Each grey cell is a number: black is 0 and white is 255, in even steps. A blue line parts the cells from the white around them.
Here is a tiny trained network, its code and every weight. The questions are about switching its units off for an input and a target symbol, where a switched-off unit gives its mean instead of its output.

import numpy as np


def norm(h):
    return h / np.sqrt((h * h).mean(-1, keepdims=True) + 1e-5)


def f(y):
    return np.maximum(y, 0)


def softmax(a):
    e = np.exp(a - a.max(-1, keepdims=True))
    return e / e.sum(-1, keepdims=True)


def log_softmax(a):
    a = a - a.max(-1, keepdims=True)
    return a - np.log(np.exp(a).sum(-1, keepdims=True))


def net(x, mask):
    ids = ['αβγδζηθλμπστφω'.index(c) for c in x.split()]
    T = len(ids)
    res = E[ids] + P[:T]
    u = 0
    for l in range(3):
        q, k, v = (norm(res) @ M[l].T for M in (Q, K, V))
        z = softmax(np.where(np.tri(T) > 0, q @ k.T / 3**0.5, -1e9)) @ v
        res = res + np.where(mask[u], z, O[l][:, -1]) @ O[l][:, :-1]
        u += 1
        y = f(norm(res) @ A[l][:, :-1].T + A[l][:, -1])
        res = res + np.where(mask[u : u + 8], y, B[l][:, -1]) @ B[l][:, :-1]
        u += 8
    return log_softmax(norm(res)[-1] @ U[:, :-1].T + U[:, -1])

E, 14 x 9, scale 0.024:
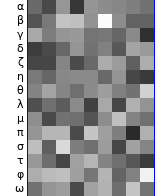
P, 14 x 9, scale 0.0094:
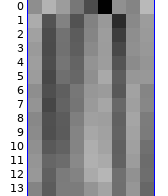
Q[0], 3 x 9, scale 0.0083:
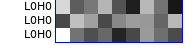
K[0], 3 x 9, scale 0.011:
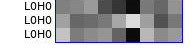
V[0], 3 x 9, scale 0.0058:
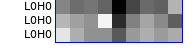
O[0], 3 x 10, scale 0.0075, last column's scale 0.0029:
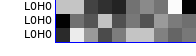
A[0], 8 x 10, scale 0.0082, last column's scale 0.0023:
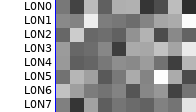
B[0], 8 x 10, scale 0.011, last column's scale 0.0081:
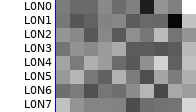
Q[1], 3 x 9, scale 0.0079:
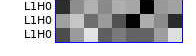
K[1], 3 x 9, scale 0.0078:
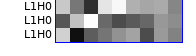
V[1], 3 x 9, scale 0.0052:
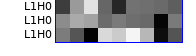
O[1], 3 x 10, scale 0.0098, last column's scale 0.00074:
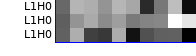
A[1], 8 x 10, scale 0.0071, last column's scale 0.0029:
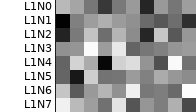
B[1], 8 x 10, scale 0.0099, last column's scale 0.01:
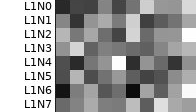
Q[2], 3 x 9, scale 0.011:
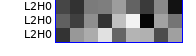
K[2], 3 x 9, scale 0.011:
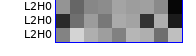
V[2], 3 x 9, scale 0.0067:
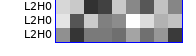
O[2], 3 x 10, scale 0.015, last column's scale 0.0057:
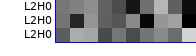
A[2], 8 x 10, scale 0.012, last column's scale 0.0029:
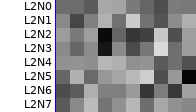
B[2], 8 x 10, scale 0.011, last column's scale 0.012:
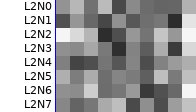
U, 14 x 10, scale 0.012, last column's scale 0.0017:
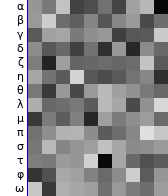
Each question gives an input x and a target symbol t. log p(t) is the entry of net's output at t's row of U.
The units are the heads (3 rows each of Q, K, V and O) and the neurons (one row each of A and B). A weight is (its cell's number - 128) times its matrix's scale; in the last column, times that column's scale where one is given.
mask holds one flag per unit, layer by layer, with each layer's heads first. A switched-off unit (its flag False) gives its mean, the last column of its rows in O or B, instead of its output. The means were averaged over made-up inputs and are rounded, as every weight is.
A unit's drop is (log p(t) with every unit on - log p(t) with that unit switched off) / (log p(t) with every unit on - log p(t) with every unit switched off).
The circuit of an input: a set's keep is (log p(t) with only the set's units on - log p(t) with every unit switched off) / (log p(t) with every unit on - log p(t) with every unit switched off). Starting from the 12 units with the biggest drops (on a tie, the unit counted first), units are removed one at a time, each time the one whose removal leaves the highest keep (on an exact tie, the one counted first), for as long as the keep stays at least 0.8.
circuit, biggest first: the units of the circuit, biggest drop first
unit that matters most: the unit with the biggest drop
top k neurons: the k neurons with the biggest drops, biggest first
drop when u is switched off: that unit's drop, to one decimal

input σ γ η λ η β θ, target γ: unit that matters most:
L0H0
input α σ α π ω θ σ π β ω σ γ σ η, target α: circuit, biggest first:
(L0H0, L2H0, L1H0)
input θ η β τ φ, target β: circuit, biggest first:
(L1H0, L0N1, L2H0)
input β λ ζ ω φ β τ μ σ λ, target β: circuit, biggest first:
(L1H0, L2H0)
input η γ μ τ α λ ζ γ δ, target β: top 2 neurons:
(L1N6, L0N0)
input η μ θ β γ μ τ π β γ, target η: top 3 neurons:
(L1N2, L2N2, L0N1)
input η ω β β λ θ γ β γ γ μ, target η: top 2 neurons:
(L1N2, L0N1)
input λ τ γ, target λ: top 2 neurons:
(L1N6, L1N2)
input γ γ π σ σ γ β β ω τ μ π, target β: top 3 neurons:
(L0N0, L0N1, L0N3)
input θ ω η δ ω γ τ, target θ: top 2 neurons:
(L1N4, L2N5)
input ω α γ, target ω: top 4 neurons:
(L1N6, L1N2, L0N6, L2N2)
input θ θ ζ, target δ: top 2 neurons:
(L1N0, L1N2)
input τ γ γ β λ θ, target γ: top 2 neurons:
(L0N4, L1N2)
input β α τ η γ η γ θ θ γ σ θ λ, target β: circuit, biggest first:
(L2H0)
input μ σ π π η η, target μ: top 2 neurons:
(L0N2, L1N2)
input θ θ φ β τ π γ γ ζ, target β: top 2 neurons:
(L1N6, L0N7)
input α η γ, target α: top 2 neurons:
(L1N7, L0N4)
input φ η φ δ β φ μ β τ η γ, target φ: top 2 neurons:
(L2N2, L1N3)
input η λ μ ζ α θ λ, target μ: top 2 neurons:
(L1N0, L2N2)
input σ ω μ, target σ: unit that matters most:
L0N1
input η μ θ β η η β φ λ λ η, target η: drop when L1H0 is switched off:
0.4
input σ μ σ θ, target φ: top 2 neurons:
(L1N0, L1N4)
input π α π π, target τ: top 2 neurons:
(L1N4, L2N2)
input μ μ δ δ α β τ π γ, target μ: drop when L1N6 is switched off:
0.2
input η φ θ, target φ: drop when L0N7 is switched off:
0.0
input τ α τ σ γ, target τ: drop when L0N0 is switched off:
0.1
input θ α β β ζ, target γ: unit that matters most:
L1N6
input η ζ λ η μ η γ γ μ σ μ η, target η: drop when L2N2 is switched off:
0.3
